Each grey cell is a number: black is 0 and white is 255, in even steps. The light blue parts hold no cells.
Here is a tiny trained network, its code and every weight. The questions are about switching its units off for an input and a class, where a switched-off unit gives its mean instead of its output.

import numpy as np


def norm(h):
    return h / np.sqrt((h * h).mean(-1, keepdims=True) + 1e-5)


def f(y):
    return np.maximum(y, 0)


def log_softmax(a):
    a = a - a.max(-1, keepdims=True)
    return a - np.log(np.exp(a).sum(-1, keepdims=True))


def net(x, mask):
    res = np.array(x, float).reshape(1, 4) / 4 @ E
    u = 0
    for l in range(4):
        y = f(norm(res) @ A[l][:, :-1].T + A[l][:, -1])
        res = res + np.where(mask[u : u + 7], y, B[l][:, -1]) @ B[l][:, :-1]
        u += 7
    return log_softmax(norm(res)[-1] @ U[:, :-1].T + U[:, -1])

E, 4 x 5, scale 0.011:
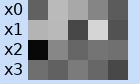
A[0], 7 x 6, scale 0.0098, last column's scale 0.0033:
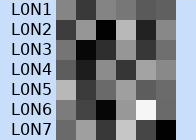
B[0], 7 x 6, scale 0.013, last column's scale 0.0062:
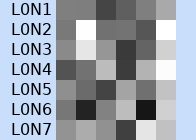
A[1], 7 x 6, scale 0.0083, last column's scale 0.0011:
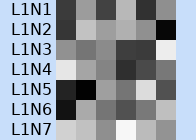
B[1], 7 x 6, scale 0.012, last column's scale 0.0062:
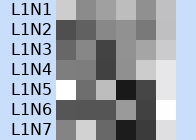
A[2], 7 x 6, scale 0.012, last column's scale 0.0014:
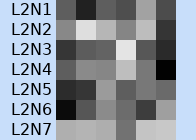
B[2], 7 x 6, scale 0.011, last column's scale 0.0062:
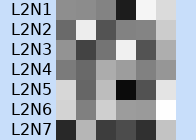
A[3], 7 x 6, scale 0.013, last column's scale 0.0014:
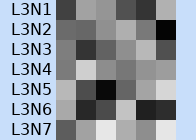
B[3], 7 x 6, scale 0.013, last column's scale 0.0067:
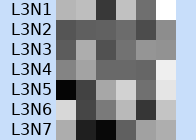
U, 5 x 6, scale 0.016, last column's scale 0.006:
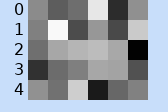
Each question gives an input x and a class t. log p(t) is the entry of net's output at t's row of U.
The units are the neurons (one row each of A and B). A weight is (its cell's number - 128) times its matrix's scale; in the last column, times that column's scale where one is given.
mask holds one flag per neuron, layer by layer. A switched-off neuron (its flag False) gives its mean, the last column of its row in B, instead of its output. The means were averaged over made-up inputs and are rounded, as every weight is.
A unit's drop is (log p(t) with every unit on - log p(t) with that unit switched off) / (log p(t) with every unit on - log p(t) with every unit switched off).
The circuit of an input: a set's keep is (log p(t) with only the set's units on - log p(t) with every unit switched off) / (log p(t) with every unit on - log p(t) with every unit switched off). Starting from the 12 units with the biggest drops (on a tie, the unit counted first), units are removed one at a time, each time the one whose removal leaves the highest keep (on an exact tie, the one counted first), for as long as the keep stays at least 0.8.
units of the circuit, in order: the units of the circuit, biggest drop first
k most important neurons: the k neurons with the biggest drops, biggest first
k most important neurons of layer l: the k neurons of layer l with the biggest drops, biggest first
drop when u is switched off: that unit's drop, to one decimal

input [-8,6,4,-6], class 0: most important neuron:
(L0N6)
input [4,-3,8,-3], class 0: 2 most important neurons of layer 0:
(L0N7; L0N2)
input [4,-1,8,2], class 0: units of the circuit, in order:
(L1N6; L2N3; L1N7)
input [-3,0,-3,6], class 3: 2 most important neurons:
(L3N5; L0N2)
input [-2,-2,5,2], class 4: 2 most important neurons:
(L0N4; L2N6)
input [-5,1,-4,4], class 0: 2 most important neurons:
(L0N5; L0N6)
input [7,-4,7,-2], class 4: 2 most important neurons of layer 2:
(L2N5; L2N6)
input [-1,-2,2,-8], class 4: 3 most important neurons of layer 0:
(L0N2; L0N5; L0N3)
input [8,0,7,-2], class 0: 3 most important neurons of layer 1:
(L1N6; L1N7; L1N2)
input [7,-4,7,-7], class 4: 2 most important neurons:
(L0N2; L2N5)
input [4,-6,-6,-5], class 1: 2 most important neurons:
(L2N7; L0N6)
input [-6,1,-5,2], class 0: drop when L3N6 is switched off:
0.1
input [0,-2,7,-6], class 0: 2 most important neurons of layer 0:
(L0N7; L0N6)
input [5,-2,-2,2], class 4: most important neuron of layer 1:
(L1N1)
